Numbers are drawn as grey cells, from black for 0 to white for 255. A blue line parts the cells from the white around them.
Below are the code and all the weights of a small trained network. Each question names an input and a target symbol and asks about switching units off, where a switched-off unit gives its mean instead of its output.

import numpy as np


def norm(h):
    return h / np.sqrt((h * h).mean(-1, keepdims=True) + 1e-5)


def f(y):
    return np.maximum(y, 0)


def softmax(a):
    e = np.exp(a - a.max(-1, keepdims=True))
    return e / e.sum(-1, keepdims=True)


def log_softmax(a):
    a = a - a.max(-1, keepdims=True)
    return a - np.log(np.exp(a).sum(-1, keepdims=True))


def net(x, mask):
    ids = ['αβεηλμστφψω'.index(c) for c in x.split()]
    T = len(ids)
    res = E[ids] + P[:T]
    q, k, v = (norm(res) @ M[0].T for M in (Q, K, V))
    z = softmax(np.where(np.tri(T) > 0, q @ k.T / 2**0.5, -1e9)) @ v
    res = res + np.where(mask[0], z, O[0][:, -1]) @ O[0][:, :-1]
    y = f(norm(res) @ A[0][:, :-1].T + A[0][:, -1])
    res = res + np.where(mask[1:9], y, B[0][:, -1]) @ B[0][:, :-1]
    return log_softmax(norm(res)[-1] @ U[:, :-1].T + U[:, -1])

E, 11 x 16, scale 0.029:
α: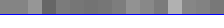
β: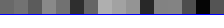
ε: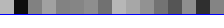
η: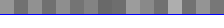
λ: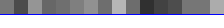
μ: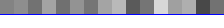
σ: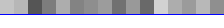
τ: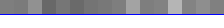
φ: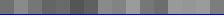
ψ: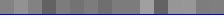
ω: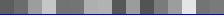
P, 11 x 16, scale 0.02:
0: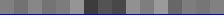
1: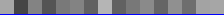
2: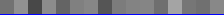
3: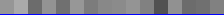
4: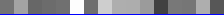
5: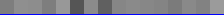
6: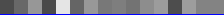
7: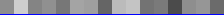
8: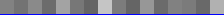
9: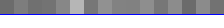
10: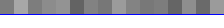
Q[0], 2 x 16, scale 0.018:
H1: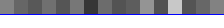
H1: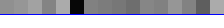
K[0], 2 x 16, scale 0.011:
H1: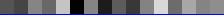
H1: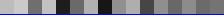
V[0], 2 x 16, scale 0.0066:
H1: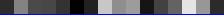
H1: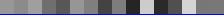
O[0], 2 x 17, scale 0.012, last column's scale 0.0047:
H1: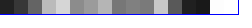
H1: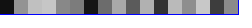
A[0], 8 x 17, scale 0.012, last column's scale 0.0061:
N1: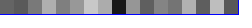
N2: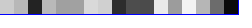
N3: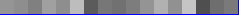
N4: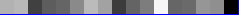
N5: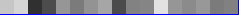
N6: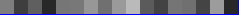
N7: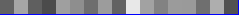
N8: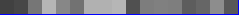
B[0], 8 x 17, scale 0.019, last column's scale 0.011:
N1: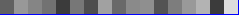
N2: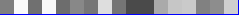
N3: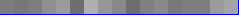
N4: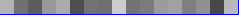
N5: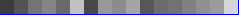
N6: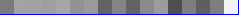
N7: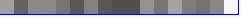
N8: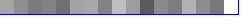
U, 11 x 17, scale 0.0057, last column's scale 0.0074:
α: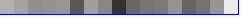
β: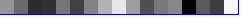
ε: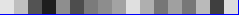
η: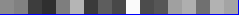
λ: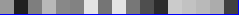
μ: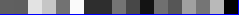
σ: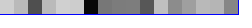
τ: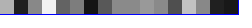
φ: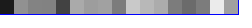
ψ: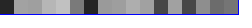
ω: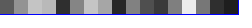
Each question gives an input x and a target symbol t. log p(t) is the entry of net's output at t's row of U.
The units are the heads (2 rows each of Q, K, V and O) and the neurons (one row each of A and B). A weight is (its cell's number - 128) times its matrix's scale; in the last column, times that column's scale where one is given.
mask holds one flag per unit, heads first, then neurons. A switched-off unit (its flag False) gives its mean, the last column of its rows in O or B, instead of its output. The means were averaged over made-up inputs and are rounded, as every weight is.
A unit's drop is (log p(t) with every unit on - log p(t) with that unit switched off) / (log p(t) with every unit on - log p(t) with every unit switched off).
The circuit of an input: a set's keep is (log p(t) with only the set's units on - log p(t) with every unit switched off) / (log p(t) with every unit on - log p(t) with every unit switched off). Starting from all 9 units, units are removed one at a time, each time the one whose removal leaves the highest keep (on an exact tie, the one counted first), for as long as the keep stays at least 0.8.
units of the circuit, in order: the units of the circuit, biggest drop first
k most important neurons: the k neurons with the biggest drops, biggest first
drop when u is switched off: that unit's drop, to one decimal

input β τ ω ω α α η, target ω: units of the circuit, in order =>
[N1; H1; N4; N5]
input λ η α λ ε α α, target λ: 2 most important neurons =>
[N8; N6]
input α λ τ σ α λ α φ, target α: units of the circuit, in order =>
[N7; N5; N8]
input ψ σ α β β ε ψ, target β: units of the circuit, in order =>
[H1; N4]
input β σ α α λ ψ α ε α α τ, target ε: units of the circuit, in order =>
[H1; N2]
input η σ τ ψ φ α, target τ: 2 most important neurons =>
[N1; N4]
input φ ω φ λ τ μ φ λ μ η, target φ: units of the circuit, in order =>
[H1]
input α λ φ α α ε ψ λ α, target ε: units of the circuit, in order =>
[H1; N2]
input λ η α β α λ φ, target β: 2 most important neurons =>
[N4; N2]
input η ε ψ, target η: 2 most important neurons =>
[N2; N5]
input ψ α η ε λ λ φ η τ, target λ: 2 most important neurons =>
[N8; N2]
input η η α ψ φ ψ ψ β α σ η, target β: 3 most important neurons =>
[N4; N2; N1]
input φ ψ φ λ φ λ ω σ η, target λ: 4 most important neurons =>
[N8; N2; N5; N6]
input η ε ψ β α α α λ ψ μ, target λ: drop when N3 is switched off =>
0.3
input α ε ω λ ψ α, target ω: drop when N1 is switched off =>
2.0
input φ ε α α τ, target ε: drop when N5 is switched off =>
0.3
